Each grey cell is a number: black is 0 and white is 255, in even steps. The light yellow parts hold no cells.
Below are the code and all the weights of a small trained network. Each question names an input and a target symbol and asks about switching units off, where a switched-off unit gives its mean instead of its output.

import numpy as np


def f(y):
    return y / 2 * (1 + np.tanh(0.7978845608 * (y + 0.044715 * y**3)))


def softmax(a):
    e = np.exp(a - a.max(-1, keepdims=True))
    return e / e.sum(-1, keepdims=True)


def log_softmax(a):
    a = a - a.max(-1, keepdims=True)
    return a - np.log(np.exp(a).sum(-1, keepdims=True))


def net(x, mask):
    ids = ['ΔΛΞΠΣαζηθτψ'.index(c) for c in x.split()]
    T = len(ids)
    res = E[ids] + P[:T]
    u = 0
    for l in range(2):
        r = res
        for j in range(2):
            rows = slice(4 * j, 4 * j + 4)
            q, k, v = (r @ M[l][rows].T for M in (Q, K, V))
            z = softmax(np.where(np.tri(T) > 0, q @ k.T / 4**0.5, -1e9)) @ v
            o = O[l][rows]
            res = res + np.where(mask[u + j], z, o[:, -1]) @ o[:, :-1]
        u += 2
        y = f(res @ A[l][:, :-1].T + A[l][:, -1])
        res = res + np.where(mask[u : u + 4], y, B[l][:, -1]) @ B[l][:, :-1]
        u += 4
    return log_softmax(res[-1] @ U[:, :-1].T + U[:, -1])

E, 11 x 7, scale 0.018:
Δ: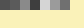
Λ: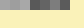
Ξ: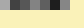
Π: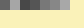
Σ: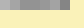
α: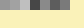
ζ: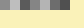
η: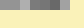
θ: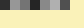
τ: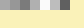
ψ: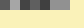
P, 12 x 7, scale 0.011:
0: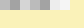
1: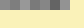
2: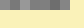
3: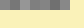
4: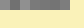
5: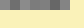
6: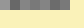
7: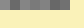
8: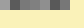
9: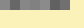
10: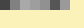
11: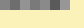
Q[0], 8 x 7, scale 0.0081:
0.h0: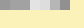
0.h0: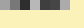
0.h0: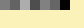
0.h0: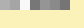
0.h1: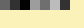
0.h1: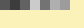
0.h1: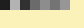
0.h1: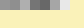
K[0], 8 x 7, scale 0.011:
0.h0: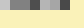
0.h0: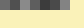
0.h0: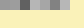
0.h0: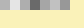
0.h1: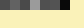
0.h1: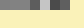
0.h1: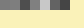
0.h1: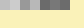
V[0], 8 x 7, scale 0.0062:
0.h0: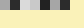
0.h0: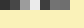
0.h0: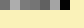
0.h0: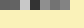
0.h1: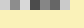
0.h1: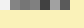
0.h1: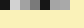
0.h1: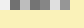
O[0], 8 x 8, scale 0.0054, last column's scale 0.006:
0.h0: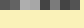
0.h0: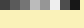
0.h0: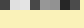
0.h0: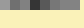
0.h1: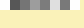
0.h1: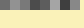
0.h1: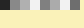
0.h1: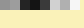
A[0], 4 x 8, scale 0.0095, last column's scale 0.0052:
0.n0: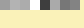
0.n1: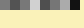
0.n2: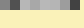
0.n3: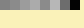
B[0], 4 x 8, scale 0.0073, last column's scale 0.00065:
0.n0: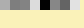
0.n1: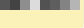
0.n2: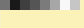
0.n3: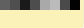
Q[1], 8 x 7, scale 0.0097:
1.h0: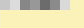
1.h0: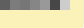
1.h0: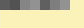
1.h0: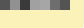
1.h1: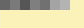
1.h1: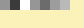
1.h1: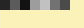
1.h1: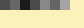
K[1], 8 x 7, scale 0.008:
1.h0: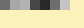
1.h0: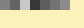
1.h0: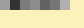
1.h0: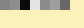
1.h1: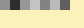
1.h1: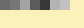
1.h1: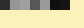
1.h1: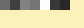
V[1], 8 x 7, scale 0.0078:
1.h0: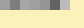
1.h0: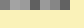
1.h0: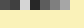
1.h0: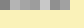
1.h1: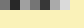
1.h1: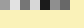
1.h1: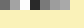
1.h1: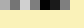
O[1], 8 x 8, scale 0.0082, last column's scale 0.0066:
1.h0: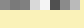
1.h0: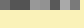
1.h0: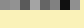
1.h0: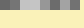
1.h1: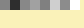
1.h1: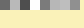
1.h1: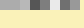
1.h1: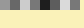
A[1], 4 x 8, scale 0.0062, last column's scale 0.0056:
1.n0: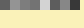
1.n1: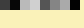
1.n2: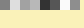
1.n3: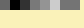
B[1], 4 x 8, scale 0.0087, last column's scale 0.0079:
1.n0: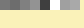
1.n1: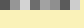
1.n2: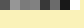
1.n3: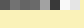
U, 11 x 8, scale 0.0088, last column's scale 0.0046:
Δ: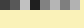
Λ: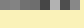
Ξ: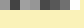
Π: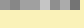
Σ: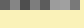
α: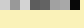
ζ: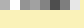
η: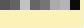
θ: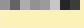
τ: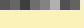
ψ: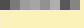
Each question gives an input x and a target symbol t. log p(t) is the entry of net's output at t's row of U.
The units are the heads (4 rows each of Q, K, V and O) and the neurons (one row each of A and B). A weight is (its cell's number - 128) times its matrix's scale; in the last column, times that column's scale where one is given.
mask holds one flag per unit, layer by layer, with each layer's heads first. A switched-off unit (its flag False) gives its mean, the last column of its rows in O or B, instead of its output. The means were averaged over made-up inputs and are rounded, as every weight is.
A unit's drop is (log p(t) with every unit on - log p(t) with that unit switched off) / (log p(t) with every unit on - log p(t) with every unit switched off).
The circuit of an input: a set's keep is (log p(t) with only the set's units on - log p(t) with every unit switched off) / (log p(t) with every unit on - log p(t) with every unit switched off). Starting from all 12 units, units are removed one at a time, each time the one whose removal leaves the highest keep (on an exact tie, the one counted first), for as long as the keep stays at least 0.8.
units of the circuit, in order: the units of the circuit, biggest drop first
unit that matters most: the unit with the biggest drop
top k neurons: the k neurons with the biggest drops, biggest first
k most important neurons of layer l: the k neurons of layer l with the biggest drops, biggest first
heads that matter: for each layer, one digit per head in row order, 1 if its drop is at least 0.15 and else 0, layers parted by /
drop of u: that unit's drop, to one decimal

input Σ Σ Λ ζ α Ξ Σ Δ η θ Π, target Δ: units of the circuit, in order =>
[1.h1 0.h1]
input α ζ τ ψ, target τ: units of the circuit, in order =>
[1.h1]
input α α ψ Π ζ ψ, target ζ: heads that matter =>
00 / 01
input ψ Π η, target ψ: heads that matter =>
01 / 01
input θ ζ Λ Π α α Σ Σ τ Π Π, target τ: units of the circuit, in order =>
[1.h1 0.n2 0.h1]
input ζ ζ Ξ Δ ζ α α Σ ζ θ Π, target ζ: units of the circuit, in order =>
[1.h1 0.h1]
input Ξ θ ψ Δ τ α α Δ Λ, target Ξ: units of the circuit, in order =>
[1.h1 0.h0]
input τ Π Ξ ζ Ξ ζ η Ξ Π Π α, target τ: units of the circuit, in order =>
[1.h1 0.h1]
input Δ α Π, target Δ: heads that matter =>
00 / 01
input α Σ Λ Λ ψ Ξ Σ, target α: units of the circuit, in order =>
[1.h1 0.h0]
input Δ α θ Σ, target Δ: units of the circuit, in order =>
[1.h1 1.n3 0.n2]
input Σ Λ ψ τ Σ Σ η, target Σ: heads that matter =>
01 / 01
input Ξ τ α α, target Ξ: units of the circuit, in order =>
[1.h1 0.h0 0.n1]
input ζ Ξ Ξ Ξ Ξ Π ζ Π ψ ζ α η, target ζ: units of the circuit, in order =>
[1.h1 0.h1 0.n2]
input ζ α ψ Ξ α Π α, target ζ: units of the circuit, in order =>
[1.h1 0.h0]
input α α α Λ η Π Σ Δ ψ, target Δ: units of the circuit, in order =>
[1.h1]
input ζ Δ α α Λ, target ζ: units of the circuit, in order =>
[1.h1 0.h0]
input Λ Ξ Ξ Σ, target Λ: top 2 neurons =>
[1.n2 0.n0]
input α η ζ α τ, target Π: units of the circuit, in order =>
[1.n2 1.h0]
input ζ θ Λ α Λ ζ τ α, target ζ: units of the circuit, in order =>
[1.h1]
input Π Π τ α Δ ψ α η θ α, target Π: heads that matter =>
01 / 01
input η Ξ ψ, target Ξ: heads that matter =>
00 / 01
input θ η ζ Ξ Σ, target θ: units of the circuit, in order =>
[1.h1 0.h1 0.n2]
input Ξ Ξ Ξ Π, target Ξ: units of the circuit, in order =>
[1.h1 0.h1]
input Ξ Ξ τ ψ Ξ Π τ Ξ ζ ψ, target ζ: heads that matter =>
01 / 01
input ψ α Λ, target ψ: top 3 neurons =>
[0.n0 1.n1 1.n2]
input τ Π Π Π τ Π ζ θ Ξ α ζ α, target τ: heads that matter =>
01 / 01
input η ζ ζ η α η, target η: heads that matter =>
11 / 01
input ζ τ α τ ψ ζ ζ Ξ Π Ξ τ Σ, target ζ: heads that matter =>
00 / 01
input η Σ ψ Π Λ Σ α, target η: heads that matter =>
11 / 01
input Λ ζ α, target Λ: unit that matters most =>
1.n2
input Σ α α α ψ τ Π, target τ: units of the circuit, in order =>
[1.h1 0.n2]
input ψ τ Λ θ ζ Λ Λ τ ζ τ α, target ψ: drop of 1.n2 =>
0.2
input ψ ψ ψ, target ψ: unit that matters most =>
0.h1
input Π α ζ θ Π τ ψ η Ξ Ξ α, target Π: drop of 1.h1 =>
0.7
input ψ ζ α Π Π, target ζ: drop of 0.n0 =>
0.0
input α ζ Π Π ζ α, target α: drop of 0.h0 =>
0.1
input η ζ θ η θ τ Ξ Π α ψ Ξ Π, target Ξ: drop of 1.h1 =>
1.0
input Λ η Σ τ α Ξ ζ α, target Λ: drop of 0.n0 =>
0.5
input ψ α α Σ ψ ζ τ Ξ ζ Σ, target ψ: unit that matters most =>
0.n0
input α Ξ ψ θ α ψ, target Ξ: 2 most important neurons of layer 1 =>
[1.n0 1.n1]
